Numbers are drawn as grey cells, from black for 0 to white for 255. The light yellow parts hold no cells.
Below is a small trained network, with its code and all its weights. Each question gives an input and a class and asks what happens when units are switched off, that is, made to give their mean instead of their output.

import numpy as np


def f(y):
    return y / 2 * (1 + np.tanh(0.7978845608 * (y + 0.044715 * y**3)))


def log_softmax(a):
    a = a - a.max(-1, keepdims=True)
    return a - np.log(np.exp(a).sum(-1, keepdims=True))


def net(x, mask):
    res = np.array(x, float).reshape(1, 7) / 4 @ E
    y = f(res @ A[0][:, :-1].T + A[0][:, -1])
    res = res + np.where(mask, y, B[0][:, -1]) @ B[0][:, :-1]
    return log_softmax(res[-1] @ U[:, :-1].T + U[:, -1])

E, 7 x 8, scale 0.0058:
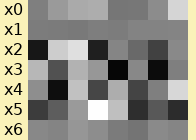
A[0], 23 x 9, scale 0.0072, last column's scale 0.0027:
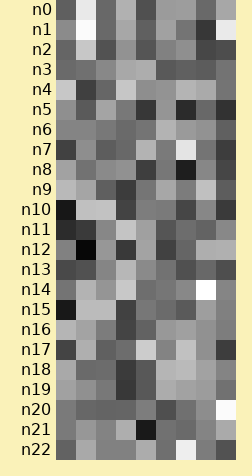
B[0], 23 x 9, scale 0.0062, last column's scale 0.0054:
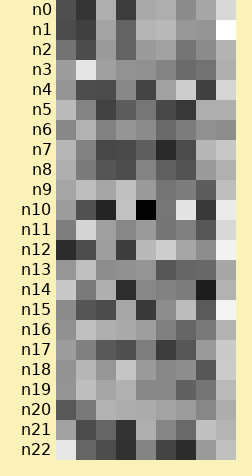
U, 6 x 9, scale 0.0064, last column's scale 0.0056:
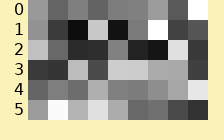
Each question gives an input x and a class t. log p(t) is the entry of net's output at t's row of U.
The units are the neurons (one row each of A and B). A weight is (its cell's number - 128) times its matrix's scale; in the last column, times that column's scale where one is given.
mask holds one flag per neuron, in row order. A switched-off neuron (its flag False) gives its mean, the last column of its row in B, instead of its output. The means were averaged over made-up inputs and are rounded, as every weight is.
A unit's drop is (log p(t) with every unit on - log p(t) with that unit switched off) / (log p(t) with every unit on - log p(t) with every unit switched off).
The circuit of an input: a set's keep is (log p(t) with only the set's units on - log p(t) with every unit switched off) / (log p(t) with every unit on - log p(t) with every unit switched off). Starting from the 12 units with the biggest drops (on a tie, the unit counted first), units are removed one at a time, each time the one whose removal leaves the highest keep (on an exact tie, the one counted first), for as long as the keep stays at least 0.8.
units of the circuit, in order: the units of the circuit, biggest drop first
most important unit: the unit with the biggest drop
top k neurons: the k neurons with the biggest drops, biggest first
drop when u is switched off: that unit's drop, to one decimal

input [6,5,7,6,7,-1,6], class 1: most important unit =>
n10
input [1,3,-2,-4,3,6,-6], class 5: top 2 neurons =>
(n11; n3)
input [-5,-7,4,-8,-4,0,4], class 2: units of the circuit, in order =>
(n7; n22)
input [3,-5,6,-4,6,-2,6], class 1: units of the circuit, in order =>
(n10; n15)
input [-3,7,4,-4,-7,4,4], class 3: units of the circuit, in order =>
(n1; n0)
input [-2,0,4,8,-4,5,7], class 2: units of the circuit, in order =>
(n5; n8)
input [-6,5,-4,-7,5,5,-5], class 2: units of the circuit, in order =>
(n7; n22)
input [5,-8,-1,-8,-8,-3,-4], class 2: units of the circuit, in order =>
(n22; n7)
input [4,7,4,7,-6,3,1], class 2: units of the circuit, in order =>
(n5; n21)
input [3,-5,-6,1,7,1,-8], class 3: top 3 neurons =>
(n12; n10; n15)
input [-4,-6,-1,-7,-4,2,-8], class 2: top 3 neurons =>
(n7; n22; n17)
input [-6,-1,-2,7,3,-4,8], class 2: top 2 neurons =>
(n5; n8)
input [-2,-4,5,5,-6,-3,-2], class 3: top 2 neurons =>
(n1; n0)
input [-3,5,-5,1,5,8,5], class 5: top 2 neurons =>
(n11; n3)
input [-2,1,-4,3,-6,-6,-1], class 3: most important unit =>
n1
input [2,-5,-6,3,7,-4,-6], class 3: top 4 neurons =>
(n12; n10; n15; n7)
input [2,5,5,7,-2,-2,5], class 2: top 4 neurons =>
(n5; n8; n21; n4)
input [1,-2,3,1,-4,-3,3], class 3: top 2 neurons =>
(n1; n0)
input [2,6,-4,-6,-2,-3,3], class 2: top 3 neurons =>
(n22; n7; n10)
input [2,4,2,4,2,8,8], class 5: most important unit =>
n11
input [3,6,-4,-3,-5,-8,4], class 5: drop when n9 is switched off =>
0.2
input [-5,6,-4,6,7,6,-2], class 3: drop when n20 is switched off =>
0.2
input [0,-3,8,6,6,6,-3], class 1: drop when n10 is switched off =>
0.8
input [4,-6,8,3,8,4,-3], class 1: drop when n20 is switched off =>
0.0
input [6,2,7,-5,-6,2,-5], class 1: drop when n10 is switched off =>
0.9
